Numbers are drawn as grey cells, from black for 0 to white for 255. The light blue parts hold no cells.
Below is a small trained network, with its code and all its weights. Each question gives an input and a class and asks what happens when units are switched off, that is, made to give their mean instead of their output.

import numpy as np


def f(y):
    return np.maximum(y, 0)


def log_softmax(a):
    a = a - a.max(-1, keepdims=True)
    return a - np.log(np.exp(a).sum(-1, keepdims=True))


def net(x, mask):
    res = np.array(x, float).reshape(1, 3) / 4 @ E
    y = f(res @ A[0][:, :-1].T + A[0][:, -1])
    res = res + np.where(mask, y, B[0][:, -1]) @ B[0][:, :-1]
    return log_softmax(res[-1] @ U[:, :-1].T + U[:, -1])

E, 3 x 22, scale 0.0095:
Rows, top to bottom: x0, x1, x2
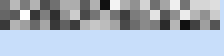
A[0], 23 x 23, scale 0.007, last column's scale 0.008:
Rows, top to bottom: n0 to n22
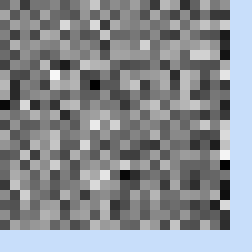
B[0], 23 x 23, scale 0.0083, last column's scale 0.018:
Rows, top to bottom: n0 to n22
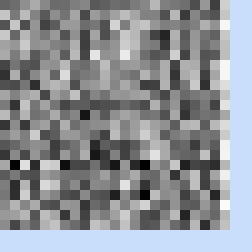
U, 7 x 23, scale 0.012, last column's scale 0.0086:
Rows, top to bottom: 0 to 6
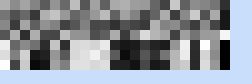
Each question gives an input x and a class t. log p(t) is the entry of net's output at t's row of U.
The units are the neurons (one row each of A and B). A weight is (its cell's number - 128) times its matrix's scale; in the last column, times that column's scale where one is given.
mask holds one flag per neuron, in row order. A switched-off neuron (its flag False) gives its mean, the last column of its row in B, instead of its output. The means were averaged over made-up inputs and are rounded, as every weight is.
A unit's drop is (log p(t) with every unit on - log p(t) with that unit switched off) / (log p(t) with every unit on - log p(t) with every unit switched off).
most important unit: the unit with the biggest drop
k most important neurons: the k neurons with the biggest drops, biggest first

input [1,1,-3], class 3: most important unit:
n18
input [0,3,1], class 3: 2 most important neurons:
n16; n18
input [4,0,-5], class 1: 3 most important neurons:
n15; n20; n13
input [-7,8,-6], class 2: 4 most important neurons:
n19; n15; n10; n2
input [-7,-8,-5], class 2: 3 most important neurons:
n14; n16; n2
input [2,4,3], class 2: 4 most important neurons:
n10; n7; n20; n8
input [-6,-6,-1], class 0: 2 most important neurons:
n20; n1
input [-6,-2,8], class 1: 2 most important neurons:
n6; n17
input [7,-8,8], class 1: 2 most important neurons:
n12; n22
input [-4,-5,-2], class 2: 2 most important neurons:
n14; n2
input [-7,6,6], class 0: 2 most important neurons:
n20; n3
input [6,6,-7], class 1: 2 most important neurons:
n8; n7
